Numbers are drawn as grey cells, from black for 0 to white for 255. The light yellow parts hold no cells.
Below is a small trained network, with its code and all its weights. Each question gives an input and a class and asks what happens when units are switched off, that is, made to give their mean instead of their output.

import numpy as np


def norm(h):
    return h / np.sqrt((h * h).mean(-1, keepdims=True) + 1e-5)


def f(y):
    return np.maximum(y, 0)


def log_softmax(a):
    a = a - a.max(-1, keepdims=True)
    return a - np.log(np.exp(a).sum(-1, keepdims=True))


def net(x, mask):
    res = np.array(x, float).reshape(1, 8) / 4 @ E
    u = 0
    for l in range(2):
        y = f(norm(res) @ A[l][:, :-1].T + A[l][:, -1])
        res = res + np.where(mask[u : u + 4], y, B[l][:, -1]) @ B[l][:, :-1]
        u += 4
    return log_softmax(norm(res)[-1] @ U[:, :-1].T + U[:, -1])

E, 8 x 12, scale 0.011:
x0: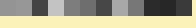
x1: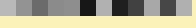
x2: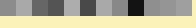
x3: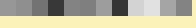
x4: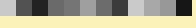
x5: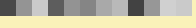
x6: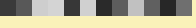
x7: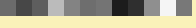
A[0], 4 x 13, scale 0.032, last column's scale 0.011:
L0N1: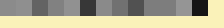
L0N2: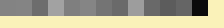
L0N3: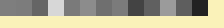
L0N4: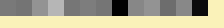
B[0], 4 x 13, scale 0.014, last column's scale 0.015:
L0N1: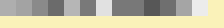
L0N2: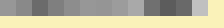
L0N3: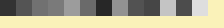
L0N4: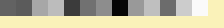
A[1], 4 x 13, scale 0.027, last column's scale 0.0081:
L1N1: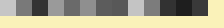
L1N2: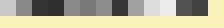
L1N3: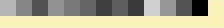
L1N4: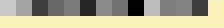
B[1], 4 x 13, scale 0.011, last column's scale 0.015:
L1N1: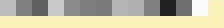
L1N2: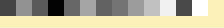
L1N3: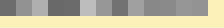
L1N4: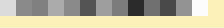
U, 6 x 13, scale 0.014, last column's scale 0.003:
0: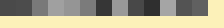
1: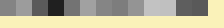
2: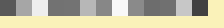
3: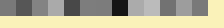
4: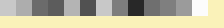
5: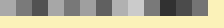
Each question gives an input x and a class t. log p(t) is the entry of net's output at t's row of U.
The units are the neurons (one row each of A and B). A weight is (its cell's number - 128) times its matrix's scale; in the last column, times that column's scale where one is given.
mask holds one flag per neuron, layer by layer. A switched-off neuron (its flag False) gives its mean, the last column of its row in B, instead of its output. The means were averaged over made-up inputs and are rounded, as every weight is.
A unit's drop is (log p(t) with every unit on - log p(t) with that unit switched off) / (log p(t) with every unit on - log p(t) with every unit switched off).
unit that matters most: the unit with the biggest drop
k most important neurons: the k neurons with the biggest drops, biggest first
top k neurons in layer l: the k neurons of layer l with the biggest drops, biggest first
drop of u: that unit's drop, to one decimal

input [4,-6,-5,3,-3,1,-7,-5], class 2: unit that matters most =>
L1N2
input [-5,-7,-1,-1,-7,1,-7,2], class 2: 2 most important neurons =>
L1N2, L0N1
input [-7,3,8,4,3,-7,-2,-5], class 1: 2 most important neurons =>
L1N2, L1N1
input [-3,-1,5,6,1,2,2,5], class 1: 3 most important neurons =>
L1N2, L1N1, L1N4
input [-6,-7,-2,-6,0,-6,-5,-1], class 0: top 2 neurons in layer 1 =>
L1N1, L1N2
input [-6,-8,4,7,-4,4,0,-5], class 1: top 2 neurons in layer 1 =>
L1N1, L1N4
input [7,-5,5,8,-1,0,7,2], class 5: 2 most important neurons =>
L0N2, L1N1
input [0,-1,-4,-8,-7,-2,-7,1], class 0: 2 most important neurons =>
L0N3, L1N4
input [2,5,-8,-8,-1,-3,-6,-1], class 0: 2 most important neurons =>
L0N3, L1N4
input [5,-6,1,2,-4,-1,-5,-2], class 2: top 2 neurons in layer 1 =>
L1N2, L1N4
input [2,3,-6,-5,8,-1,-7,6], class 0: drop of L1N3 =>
-0.1
